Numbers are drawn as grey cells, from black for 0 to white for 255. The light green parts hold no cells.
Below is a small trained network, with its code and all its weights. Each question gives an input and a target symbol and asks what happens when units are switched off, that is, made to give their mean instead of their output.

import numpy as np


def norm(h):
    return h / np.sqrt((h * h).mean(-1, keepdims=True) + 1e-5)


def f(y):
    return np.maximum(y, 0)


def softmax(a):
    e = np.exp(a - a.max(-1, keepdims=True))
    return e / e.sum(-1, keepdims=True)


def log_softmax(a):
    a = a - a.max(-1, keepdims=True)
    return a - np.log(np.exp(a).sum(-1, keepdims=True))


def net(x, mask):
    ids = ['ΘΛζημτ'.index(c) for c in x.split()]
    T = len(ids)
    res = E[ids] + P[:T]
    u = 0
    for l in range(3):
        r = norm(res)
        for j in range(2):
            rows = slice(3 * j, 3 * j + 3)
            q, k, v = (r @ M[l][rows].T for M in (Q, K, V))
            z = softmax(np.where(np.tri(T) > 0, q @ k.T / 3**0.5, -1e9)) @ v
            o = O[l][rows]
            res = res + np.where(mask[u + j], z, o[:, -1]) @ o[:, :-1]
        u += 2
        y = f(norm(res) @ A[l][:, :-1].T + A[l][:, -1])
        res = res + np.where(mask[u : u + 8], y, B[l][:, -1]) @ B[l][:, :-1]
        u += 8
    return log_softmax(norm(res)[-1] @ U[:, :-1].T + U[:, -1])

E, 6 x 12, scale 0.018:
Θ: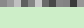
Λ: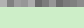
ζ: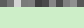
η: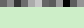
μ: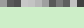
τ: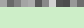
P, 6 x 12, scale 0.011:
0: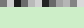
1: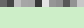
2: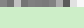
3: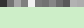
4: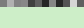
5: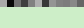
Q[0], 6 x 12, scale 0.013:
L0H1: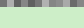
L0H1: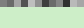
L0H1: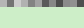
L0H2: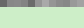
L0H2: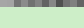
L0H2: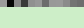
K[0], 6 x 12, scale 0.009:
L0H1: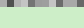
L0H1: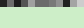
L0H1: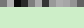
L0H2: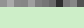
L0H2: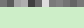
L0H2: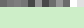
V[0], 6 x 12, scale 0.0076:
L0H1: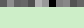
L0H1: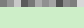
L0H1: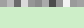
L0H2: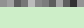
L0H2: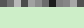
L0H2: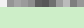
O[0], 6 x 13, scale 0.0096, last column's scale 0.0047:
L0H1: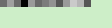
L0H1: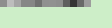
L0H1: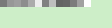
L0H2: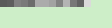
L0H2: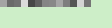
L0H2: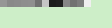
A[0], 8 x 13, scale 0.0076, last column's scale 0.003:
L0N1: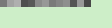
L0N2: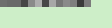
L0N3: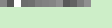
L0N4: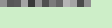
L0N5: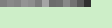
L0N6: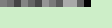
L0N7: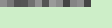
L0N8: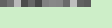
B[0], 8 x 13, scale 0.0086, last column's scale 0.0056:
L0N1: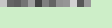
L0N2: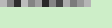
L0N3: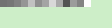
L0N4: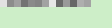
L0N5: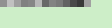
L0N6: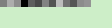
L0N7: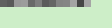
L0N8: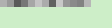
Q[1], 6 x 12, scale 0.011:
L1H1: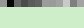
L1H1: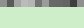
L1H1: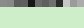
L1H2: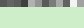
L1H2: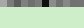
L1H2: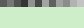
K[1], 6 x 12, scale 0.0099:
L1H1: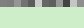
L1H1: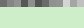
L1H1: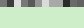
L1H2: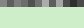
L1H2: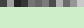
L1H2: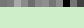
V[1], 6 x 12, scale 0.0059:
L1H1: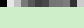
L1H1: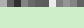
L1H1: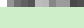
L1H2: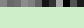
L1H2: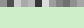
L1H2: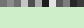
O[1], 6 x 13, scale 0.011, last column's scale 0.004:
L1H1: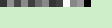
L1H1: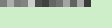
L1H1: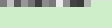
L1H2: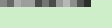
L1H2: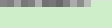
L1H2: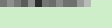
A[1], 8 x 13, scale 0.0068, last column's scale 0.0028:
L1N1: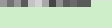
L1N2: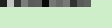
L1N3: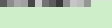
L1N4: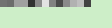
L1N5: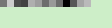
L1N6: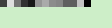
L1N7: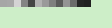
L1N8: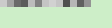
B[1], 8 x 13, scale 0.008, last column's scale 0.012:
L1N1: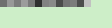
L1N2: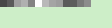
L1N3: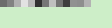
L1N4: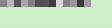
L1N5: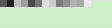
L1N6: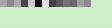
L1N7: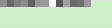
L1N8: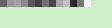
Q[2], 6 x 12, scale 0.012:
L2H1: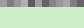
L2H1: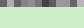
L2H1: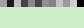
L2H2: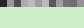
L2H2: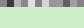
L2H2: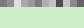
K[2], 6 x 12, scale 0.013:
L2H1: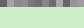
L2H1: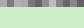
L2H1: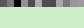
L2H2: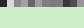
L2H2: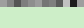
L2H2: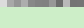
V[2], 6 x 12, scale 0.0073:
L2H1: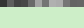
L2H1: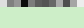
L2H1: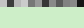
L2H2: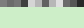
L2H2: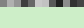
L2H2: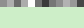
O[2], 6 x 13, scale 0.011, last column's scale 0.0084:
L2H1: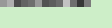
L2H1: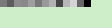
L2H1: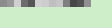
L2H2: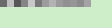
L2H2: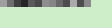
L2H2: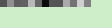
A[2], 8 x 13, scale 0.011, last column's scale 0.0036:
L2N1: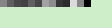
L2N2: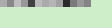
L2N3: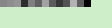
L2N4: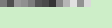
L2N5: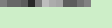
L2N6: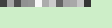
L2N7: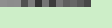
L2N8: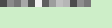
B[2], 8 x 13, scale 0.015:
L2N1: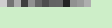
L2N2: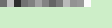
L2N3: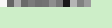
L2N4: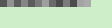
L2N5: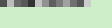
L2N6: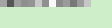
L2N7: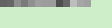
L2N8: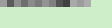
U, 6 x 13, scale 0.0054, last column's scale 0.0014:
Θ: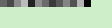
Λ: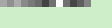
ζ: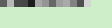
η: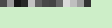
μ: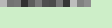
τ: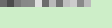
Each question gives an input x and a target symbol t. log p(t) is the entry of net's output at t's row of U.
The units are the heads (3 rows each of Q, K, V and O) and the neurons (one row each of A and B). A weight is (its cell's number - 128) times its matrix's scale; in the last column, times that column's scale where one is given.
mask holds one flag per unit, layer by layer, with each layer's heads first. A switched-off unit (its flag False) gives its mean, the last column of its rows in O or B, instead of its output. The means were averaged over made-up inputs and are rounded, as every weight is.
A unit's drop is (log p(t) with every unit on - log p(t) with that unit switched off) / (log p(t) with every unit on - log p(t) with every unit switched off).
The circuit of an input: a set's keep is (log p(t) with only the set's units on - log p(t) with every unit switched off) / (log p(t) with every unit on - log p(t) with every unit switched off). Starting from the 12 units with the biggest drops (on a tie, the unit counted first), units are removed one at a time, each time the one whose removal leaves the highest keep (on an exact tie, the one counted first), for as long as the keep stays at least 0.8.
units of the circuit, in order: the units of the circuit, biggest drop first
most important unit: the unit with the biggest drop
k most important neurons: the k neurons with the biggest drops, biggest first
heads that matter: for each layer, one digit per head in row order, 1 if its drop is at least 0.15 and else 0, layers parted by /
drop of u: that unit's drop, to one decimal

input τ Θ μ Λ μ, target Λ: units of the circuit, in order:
[L0H1; L1H2; L1H1]
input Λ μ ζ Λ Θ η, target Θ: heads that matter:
11 / 01 / 01
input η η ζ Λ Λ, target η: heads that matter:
11 / 01 / 10
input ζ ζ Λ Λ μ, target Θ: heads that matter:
00 / 10 / 00
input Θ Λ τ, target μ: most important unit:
L2H1
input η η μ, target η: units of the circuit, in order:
[L2H1; L0H1]
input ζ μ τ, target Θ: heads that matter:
00 / 10 / 01
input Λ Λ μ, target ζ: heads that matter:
00 / 00 / 00
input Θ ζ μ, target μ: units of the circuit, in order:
[L0H1; L2H2; L2N1]
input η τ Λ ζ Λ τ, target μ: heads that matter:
11 / 00 / 00
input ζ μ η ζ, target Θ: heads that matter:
01 / 10 / 01
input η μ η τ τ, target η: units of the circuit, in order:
[L0H1; L2H1]
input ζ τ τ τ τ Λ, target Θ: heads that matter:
00 / 10 / 00
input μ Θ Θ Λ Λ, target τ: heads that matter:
10 / 00 / 00
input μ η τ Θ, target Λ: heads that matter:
10 / 10 / 00
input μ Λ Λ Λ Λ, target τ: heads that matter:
00 / 00 / 01
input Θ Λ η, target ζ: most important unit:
L1H2
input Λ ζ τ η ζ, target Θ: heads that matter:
11 / 11 / 01
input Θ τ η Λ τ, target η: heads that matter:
11 / 01 / 01
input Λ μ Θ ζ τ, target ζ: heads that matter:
00 / 00 / 00
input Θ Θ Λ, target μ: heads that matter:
10 / 00 / 11
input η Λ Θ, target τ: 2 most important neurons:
[L0N2; L2N6]
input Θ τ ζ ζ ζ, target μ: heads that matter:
00 / 00 / 01
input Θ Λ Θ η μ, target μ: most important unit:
L0H2
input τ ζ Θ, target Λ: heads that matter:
10 / 01 / 00
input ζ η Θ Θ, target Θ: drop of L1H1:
0.1
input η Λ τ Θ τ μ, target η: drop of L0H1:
0.1
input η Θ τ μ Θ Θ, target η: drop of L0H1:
0.2
